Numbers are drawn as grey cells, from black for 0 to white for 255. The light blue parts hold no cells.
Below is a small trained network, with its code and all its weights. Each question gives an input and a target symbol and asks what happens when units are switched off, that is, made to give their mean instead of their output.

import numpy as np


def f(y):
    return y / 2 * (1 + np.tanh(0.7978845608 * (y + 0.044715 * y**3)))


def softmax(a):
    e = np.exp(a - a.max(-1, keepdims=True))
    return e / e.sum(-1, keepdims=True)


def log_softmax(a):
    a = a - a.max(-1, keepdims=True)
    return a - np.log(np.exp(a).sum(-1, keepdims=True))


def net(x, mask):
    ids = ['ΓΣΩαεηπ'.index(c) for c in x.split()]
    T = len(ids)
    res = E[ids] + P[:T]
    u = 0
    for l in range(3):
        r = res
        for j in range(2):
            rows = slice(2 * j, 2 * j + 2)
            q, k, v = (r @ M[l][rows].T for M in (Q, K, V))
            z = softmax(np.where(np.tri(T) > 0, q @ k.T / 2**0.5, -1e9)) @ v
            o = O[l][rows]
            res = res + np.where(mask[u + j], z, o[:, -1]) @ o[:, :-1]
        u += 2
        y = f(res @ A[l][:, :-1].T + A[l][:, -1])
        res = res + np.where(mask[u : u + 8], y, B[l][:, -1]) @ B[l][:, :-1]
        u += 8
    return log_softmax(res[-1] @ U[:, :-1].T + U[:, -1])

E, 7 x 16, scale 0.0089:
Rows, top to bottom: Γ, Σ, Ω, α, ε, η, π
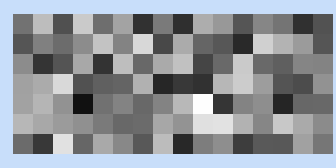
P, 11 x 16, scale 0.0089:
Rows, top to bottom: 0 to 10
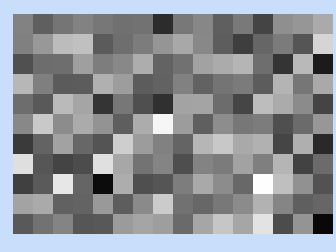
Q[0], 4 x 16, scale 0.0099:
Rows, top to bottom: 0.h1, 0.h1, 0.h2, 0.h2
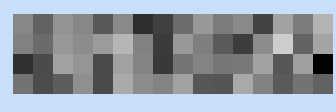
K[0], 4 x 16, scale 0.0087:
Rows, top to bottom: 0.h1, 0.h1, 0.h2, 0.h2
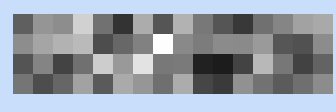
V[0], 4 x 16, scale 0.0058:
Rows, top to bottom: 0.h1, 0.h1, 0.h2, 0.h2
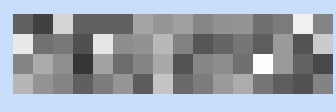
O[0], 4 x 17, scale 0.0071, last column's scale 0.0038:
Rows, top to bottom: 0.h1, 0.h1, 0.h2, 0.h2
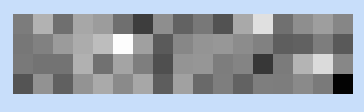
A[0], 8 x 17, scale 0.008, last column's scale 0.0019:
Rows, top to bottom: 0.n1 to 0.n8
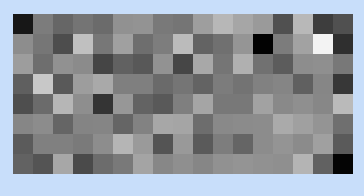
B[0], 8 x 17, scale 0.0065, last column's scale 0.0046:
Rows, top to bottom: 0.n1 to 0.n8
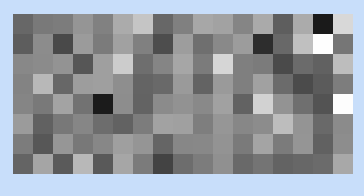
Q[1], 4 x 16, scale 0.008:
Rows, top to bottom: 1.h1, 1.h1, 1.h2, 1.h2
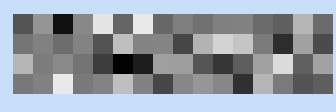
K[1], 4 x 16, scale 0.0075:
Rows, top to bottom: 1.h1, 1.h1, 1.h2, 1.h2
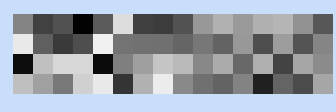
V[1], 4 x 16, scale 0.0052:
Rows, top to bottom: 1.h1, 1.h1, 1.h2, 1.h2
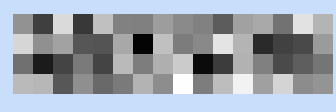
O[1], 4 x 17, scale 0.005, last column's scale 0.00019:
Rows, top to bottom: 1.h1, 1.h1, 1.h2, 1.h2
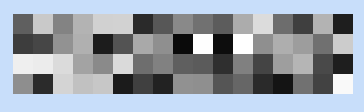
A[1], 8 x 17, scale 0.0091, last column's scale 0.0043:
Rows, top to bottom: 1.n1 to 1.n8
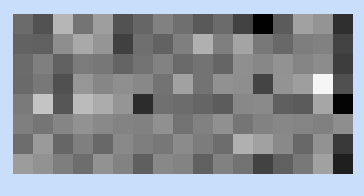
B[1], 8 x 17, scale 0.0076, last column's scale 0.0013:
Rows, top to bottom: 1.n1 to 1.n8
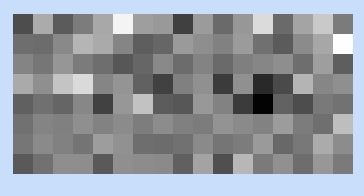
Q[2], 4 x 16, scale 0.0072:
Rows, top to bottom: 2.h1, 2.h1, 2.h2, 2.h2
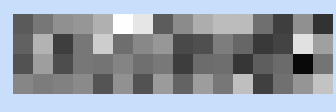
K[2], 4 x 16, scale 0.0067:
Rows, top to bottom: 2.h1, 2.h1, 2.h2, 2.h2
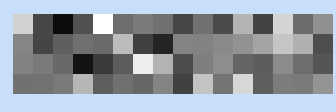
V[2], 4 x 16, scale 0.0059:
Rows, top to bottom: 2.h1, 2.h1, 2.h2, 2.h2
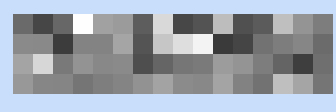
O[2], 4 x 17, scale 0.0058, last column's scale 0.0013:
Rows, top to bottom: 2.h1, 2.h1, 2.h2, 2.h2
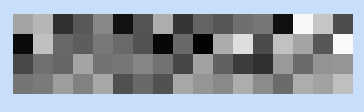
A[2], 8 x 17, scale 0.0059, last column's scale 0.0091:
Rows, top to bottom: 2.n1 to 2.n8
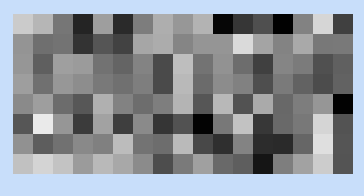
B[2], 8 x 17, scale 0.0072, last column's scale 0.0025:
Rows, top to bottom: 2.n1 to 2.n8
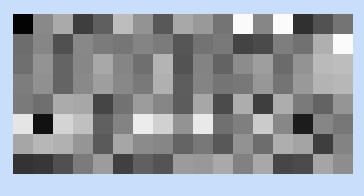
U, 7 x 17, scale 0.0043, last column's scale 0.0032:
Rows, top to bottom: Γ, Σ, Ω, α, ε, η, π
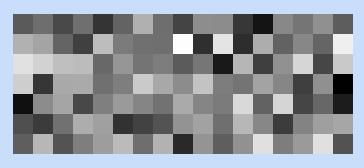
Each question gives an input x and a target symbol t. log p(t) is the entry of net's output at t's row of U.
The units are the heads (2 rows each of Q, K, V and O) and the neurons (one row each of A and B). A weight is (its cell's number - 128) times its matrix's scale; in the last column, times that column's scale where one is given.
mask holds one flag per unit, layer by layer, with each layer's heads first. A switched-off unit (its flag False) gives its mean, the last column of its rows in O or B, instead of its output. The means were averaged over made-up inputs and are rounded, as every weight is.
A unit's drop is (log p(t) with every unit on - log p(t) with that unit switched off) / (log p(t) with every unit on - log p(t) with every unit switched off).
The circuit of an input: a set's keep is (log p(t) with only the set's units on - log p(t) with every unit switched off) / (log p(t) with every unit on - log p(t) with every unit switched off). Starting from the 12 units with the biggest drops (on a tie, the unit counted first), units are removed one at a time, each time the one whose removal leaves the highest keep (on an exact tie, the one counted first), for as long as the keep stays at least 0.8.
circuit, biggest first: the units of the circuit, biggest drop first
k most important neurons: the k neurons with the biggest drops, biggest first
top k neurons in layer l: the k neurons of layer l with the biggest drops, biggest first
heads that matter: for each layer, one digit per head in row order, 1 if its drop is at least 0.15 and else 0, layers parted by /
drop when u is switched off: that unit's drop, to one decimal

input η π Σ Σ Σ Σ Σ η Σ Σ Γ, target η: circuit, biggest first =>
(1.h2, 1.n2, 1.h1)
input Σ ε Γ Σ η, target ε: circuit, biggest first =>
(2.h1)
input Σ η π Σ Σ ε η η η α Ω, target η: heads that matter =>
00 / 11 / 00
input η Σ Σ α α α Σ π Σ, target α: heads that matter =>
00 / 00 / 10
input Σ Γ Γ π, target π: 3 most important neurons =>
(1.n1, 0.n1, 0.n5)
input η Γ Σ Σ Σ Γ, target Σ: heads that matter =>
01 / 10 / 01
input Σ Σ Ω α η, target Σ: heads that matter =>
00 / 10 / 00
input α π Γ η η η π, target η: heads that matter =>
00 / 01 / 00
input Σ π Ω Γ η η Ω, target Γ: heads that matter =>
00 / 10 / 00
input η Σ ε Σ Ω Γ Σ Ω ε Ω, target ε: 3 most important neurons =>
(0.n1, 0.n5, 0.n3)
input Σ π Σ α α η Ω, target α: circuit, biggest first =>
(2.h1, 0.n1)
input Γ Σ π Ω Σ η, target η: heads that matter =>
01 / 00 / 00
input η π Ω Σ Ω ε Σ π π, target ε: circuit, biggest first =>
(2.h1, 0.n5)
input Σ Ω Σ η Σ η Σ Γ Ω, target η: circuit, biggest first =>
(1.h2, 1.h1, 1.n2)
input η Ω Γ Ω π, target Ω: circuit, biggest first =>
(1.h2)
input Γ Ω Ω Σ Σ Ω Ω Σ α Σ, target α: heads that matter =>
10 / 00 / 10
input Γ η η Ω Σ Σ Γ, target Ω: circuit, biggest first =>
(1.h2, 0.n1)
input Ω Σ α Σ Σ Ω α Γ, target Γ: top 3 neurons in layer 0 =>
(0.n1, 0.n4, 0.n5)
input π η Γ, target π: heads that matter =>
00 / 11 / 00
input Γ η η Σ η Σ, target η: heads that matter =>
10 / 11 / 00
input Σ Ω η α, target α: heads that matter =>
01 / 00 / 00
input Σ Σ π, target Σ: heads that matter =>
00 / 10 / 00
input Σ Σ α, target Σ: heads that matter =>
00 / 10 / 00
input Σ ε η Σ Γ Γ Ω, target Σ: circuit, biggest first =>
(1.h1, 0.n3)
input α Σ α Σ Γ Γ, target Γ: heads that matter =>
01 / 00 / 01
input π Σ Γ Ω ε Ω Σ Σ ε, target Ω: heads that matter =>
00 / 01 / 00
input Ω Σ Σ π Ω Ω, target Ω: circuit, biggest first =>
(1.h2, 0.n5)
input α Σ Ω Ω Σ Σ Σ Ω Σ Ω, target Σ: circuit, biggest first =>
(1.h1, 0.n1, 0.n3)
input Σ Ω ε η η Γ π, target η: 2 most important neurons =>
(1.n2, 0.n1)
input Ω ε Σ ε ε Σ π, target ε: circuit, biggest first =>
(2.h1, 0.n1)
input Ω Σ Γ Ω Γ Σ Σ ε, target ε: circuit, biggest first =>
(2.n1, 0.n1, 0.n5)
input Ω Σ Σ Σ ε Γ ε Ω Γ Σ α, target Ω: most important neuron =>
(0.n1)
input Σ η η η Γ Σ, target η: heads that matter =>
01 / 11 / 00
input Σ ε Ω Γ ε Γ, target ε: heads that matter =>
10 / 10 / 10
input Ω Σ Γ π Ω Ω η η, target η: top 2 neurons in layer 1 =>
(1.n4, 1.n2)
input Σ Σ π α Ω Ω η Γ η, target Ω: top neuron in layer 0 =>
(0.n5)
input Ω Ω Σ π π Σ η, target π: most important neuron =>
(0.n1)
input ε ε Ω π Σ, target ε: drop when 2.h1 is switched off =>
0.8
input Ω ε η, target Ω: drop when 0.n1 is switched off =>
0.2
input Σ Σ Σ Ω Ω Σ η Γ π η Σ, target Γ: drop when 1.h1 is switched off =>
0.4
